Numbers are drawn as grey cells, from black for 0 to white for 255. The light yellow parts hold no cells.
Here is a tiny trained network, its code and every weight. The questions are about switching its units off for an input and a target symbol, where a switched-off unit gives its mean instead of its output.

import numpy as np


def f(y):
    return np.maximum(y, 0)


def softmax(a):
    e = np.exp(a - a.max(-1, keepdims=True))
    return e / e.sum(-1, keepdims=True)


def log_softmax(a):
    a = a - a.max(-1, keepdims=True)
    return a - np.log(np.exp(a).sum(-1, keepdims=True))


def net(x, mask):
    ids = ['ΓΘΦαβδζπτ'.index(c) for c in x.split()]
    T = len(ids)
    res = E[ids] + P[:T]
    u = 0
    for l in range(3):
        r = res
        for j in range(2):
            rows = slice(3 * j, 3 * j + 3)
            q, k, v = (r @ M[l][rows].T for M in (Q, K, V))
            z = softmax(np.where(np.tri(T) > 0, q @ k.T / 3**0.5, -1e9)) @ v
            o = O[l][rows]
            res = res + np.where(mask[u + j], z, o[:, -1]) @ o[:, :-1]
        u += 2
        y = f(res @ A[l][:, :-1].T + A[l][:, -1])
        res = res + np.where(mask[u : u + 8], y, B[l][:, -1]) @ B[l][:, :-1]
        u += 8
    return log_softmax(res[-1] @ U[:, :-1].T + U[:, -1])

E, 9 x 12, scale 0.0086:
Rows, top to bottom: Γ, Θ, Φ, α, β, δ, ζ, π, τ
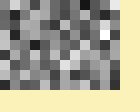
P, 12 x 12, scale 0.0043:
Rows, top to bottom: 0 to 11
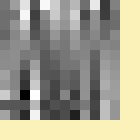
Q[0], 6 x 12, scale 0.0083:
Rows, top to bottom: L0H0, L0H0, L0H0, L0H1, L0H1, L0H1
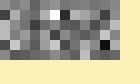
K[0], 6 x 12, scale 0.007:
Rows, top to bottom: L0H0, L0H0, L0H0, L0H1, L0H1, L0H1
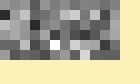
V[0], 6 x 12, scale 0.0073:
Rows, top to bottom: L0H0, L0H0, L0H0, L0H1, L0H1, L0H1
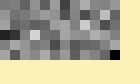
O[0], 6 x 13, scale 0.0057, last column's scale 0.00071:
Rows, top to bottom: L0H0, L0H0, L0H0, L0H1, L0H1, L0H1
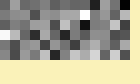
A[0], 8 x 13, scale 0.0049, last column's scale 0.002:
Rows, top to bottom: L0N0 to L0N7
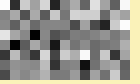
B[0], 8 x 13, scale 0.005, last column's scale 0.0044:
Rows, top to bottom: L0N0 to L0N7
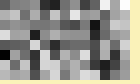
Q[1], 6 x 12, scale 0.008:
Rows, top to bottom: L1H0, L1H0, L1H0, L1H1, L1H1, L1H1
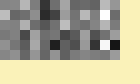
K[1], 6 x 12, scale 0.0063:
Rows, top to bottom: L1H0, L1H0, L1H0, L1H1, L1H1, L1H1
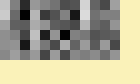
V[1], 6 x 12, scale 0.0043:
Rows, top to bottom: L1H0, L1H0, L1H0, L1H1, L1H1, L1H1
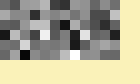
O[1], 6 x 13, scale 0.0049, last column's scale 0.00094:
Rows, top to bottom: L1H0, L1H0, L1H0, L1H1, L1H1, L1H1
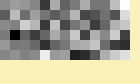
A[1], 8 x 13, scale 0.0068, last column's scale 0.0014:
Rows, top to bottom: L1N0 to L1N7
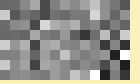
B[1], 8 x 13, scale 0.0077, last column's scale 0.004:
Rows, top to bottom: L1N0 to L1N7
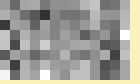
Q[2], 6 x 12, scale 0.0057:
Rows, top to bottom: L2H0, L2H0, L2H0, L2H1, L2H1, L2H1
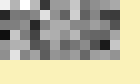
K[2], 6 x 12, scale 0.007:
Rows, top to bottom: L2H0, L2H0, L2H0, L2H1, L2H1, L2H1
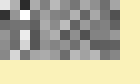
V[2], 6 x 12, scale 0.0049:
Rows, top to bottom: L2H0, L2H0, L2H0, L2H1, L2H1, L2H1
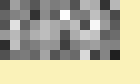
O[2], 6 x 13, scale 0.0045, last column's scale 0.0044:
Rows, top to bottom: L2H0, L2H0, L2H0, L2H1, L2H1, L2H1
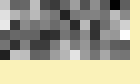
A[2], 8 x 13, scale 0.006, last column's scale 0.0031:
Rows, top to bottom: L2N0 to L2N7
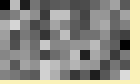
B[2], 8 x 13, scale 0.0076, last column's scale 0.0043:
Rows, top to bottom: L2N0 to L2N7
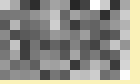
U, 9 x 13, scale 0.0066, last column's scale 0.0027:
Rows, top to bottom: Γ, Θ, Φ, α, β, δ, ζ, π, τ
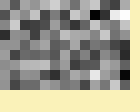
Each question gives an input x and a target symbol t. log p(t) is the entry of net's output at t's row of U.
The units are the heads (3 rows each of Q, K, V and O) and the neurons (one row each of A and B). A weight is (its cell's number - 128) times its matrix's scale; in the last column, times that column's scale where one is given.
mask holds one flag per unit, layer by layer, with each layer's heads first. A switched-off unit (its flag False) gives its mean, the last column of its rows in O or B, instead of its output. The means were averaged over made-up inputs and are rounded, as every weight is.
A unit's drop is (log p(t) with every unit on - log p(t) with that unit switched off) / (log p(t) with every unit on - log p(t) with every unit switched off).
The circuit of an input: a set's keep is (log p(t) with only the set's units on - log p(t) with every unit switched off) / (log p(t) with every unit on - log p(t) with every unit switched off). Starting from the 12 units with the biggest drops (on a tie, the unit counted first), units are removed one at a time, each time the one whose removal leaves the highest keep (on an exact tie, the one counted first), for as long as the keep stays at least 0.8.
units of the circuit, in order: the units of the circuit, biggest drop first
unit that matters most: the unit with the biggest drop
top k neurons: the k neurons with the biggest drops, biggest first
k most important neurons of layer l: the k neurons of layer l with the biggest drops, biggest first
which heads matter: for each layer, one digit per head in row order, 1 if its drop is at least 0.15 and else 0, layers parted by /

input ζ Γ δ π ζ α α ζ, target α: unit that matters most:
L0H0
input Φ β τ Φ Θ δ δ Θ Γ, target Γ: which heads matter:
00 / 00 / 00
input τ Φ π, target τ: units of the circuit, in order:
L1H1, L0N5, L0H1
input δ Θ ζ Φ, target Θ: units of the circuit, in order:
L1H0, L2N6, L2N0
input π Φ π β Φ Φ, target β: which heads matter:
00 / 10 / 10
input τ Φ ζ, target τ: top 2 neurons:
L0N5, L0N0
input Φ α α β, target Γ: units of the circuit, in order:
L0N0, L1N4
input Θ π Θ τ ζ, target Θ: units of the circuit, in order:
L1H0, L2N6, L2N0, L0N0
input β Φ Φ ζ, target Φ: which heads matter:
01 / 00 / 00
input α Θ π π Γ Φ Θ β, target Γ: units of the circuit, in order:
L0N0, L1N4, L1N6
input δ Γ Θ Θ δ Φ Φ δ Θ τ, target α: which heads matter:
00 / 00 / 00
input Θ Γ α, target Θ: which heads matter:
00 / 10 / 00
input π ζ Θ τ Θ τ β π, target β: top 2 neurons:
L2N5, L0N0
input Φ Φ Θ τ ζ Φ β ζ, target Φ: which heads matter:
01 / 00 / 10
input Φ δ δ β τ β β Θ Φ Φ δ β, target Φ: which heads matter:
10 / 00 / 10
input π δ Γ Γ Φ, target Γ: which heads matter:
01 / 00 / 00
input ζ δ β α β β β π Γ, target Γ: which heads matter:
10 / 00 / 00
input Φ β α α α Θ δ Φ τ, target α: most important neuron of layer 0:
L0N5
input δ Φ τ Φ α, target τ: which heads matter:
00 / 01 / 00
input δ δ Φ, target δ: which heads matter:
00 / 00 / 11
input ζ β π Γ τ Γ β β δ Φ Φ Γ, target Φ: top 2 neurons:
L2N0, L1N4
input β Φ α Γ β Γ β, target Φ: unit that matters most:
L0H1
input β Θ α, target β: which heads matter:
01 / 00 / 10
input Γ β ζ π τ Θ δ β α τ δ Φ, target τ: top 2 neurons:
L0N5, L2N1
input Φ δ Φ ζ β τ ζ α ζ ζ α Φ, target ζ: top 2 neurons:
L1N3, L0N0
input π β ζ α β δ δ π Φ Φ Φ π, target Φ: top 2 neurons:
L1N1, L2N2
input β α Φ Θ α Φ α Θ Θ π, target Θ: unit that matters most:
L1H0
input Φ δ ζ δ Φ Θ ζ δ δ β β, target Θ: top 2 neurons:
L0N0, L0N3
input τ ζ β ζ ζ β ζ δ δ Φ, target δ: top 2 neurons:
L1N3, L0N1
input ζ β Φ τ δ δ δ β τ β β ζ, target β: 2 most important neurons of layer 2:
L2N5, L2N1
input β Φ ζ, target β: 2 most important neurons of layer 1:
L1N5, L1N3
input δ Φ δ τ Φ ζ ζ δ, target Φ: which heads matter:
01 / 01 / 01
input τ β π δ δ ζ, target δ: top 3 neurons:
L0N1, L2N3, L1N3
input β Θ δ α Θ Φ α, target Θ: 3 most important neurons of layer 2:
L2N6, L2N0, L2N1
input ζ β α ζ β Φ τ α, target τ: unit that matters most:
L1H1
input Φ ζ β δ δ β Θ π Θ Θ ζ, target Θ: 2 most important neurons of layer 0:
L0N4, L0N0
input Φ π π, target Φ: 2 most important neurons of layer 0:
L0N0, L0N3
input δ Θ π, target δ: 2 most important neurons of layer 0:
L0N1, L0N0
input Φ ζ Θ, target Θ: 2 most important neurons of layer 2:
L2N6, L2N0
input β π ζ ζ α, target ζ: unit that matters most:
L1H1
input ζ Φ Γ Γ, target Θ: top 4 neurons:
L0N0, L0N4, L2N6, L2N0
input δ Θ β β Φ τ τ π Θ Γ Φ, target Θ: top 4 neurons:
L2N1, L2N6, L0N4, L2N0
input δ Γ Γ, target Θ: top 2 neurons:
L0N0, L0N4
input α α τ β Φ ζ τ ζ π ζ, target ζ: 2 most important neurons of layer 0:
L0N4, L0N0
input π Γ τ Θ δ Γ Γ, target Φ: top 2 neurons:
L2N0, L1N7
